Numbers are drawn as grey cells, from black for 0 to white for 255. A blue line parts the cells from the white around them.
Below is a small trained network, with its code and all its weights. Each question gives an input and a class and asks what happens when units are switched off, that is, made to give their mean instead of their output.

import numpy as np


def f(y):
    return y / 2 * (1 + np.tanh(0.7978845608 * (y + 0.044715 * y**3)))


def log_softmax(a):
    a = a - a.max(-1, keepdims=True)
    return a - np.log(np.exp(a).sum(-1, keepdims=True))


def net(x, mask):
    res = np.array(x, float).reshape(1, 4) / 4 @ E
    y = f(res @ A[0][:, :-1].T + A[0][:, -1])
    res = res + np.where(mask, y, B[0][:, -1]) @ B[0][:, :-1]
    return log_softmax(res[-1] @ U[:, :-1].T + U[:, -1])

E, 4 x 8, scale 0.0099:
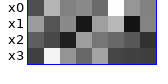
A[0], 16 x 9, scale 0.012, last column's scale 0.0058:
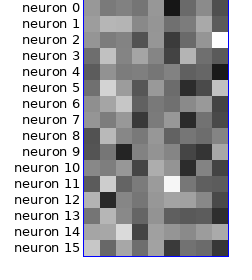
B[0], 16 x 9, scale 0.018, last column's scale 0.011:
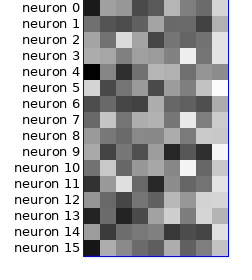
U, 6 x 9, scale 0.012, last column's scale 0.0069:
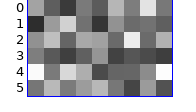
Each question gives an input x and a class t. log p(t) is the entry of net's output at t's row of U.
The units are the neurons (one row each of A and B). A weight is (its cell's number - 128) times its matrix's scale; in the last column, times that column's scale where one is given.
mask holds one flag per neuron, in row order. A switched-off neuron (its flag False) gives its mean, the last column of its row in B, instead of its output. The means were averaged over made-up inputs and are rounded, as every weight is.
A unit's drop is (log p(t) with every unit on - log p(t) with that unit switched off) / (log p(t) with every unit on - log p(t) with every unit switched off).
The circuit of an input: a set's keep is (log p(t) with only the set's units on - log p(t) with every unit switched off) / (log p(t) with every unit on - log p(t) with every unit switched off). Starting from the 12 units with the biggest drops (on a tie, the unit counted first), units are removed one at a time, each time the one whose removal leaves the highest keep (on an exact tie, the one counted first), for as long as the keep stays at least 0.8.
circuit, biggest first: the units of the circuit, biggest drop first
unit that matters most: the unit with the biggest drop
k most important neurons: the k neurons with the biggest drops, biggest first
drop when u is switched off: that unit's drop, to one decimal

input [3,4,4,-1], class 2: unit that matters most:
neuron 14
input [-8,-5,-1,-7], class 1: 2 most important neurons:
neuron 5; neuron 0
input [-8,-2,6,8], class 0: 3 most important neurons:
neuron 5; neuron 13; neuron 8
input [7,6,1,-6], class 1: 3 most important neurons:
neuron 11; neuron 5; neuron 8
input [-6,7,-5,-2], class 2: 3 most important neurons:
neuron 10; neuron 7; neuron 11
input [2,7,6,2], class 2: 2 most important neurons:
neuron 7; neuron 10
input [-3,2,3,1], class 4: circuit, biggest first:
neuron 2; neuron 6
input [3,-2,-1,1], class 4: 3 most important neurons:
neuron 0; neuron 15; neuron 13
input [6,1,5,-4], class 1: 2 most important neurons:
neuron 11; neuron 5
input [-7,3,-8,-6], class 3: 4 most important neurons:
neuron 14; neuron 11; neuron 6; neuron 1
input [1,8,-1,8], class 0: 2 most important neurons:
neuron 5; neuron 13
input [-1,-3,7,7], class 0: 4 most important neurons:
neuron 5; neuron 8; neuron 13; neuron 14
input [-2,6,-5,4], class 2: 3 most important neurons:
neuron 10; neuron 7; neuron 9
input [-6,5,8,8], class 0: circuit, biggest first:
neuron 5
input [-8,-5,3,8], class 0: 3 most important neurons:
neuron 5; neuron 8; neuron 13
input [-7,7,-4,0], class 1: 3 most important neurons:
neuron 15; neuron 2; neuron 0
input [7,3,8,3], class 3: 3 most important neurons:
neuron 9; neuron 0; neuron 2
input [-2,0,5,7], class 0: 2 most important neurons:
neuron 5; neuron 13
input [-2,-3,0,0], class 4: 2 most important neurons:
neuron 10; neuron 7
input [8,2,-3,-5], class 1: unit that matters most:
neuron 11
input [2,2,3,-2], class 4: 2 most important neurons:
neuron 13; neuron 6
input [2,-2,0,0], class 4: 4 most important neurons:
neuron 0; neuron 10; neuron 7; neuron 15
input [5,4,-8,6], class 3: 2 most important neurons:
neuron 14; neuron 6
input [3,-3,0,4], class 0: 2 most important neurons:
neuron 2; neuron 8
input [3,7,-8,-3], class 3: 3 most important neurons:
neuron 14; neuron 6; neuron 3
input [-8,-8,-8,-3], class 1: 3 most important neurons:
neuron 0; neuron 15; neuron 9
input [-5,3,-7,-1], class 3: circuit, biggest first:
neuron 14
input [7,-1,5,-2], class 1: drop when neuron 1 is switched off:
0.0
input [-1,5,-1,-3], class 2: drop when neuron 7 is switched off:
0.1
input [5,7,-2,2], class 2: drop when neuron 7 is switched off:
1.3
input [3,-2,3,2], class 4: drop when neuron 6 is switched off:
0.2
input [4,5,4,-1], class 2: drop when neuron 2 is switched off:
0.2
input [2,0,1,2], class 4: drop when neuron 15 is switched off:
0.1
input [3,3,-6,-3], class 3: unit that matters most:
neuron 14
